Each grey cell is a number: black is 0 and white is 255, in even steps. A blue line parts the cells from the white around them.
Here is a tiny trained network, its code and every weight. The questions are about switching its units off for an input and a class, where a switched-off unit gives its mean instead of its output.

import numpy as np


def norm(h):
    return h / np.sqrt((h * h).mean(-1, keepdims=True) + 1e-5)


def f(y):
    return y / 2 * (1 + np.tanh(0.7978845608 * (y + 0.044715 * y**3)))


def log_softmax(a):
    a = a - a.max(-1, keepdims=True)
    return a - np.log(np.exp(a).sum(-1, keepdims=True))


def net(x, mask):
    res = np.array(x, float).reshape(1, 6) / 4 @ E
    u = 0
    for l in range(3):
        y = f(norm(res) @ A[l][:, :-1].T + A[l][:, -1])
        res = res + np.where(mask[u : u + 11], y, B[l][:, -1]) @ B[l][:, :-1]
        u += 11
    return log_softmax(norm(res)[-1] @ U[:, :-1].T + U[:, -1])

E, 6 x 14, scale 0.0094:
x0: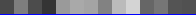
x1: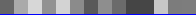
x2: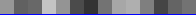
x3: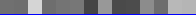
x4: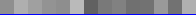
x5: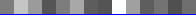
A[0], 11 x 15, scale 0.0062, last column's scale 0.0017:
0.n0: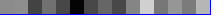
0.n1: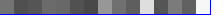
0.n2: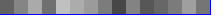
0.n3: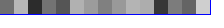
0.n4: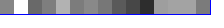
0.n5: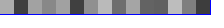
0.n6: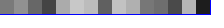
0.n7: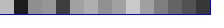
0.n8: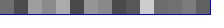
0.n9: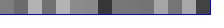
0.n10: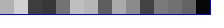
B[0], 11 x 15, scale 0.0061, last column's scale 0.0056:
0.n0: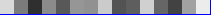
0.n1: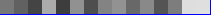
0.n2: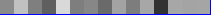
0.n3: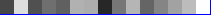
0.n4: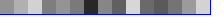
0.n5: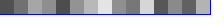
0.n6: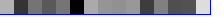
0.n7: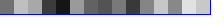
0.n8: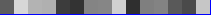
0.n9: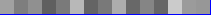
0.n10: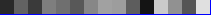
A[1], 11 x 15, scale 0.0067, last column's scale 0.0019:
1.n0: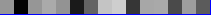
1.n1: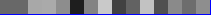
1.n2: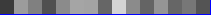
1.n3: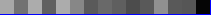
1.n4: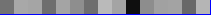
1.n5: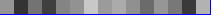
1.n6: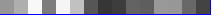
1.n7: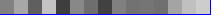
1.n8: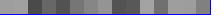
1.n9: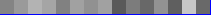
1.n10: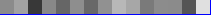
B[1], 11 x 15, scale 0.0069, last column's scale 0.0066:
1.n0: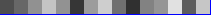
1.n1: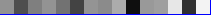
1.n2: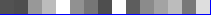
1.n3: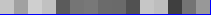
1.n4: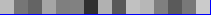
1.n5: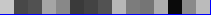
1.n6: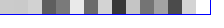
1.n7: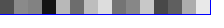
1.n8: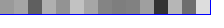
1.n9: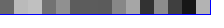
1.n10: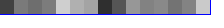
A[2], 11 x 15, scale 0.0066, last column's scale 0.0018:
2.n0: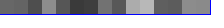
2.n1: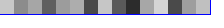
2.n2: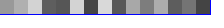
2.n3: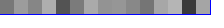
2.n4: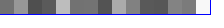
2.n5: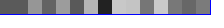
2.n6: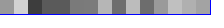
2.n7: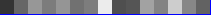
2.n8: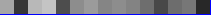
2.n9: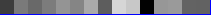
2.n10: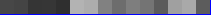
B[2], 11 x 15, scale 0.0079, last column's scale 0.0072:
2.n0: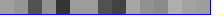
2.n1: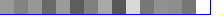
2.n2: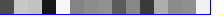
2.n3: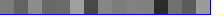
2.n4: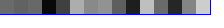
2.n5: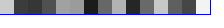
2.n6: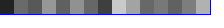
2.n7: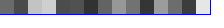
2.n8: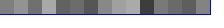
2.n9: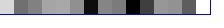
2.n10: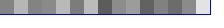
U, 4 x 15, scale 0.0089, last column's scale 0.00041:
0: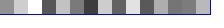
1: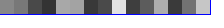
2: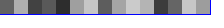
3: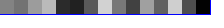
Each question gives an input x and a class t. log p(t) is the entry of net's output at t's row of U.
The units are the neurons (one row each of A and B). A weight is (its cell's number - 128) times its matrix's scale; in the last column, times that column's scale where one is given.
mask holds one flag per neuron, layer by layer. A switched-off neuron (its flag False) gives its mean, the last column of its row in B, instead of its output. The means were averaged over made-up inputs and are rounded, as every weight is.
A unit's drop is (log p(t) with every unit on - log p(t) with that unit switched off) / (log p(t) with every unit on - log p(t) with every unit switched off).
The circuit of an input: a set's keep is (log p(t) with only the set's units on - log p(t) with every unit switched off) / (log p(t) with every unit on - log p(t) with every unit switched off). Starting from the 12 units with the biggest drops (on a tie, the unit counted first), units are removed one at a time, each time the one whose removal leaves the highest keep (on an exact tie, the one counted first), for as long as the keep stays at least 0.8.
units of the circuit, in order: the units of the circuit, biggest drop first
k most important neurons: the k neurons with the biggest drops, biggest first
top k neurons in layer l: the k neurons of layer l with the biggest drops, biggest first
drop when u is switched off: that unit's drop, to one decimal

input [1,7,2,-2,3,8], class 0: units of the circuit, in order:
[1.n6 0.n4]
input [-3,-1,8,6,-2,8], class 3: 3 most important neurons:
[0.n3 1.n0 1.n6]
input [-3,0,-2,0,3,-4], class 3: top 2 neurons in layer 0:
[0.n3 0.n8]
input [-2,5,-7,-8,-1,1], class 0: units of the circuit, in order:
[0.n4]
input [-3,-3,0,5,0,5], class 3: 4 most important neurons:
[0.n3 1.n6 0.n7 0.n4]
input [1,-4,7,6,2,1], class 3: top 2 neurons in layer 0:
[0.n3 0.n5]
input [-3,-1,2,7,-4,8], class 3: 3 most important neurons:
[0.n3 1.n6 0.n4]
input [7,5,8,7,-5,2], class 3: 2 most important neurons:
[0.n3 1.n0]
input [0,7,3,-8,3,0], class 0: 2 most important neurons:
[1.n6 0.n4]
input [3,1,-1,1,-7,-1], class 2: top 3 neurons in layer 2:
[2.n9 2.n10 2.n5]
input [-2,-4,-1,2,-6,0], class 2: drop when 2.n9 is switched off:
0.1
